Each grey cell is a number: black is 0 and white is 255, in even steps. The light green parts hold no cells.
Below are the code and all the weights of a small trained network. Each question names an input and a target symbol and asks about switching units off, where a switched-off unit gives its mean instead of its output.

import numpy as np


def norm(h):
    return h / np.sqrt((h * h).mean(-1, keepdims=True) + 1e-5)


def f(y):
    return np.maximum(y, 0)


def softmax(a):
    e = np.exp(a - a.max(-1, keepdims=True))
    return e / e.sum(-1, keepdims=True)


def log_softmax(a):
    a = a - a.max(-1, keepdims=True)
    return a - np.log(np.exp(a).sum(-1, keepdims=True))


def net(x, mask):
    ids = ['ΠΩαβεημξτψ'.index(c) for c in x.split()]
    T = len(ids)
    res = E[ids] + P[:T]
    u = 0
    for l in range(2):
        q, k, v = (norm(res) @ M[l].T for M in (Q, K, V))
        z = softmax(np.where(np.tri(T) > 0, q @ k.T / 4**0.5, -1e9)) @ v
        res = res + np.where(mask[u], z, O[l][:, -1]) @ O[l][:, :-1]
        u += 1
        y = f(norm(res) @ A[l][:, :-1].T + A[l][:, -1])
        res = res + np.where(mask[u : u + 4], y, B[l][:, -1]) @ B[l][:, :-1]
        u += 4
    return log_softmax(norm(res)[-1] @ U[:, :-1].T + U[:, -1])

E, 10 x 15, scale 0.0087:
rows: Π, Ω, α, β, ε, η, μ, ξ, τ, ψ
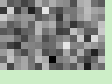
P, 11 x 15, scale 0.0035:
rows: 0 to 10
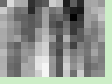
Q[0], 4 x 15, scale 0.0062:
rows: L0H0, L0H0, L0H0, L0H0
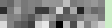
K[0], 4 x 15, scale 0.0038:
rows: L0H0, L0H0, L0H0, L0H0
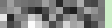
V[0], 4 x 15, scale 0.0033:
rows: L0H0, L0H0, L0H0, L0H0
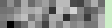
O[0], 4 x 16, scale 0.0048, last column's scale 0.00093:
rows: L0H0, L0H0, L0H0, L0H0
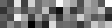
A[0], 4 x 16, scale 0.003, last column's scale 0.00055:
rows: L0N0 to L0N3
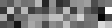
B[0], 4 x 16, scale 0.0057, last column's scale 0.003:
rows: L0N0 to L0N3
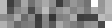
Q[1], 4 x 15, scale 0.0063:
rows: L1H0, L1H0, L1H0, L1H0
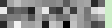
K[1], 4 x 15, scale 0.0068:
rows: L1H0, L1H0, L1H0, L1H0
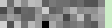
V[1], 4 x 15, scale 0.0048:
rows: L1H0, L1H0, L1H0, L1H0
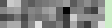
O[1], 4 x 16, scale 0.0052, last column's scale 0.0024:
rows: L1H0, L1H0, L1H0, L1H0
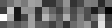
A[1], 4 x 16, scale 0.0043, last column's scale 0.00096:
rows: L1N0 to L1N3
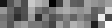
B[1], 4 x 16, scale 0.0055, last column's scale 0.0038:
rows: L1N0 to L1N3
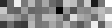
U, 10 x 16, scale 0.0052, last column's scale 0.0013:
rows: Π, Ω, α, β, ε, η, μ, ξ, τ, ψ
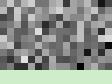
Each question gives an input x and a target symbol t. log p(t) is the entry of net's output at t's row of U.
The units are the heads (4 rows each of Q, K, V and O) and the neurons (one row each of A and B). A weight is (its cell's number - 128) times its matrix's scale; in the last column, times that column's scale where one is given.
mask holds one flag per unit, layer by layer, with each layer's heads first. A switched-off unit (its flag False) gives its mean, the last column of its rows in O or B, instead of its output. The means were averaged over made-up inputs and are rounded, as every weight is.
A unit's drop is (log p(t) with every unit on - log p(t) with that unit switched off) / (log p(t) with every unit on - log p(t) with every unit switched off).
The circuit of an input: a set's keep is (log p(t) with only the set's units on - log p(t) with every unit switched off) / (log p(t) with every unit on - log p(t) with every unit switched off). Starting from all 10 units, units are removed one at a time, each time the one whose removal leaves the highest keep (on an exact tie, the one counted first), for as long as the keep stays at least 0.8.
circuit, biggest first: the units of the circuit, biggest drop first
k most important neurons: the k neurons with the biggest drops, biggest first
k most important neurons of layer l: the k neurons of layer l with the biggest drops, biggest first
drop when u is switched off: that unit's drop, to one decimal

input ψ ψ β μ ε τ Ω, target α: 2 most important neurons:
L1N0; L0N3
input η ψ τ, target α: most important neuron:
L1N0
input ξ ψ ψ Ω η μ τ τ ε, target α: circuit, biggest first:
L0H0; L1N0
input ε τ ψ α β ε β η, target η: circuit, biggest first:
L1H0; L1N2
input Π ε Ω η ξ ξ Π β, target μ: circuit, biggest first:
L1H0; L0H0
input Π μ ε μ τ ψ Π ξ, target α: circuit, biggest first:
L0H0; L1H0; L1N0
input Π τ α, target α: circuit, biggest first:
L0H0; L1H0
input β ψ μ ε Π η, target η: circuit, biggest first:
L1H0; L0H0
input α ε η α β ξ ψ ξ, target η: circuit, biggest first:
L1H0; L1N2
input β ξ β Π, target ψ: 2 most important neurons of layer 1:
L1N3; L1N0
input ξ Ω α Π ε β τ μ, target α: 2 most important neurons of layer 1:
L1N0; L1N3
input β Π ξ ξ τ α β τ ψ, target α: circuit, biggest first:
L1H0; L1N0
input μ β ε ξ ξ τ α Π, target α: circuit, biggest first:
L0H0; L1H0
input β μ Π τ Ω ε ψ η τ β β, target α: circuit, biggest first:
L0H0; L1N0
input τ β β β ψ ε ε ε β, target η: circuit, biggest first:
L1H0
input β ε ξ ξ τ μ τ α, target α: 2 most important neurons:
L0N3; L1N0
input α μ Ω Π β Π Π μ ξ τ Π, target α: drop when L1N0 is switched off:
0.3
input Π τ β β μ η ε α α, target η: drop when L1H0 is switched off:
0.7
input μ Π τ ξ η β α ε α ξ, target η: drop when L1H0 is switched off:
0.7
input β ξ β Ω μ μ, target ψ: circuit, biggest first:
L0H0
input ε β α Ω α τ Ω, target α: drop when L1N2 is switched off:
0.0
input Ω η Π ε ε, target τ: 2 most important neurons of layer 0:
L0N0; L0N2
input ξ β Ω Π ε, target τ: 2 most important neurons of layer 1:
L1N2; L1N3
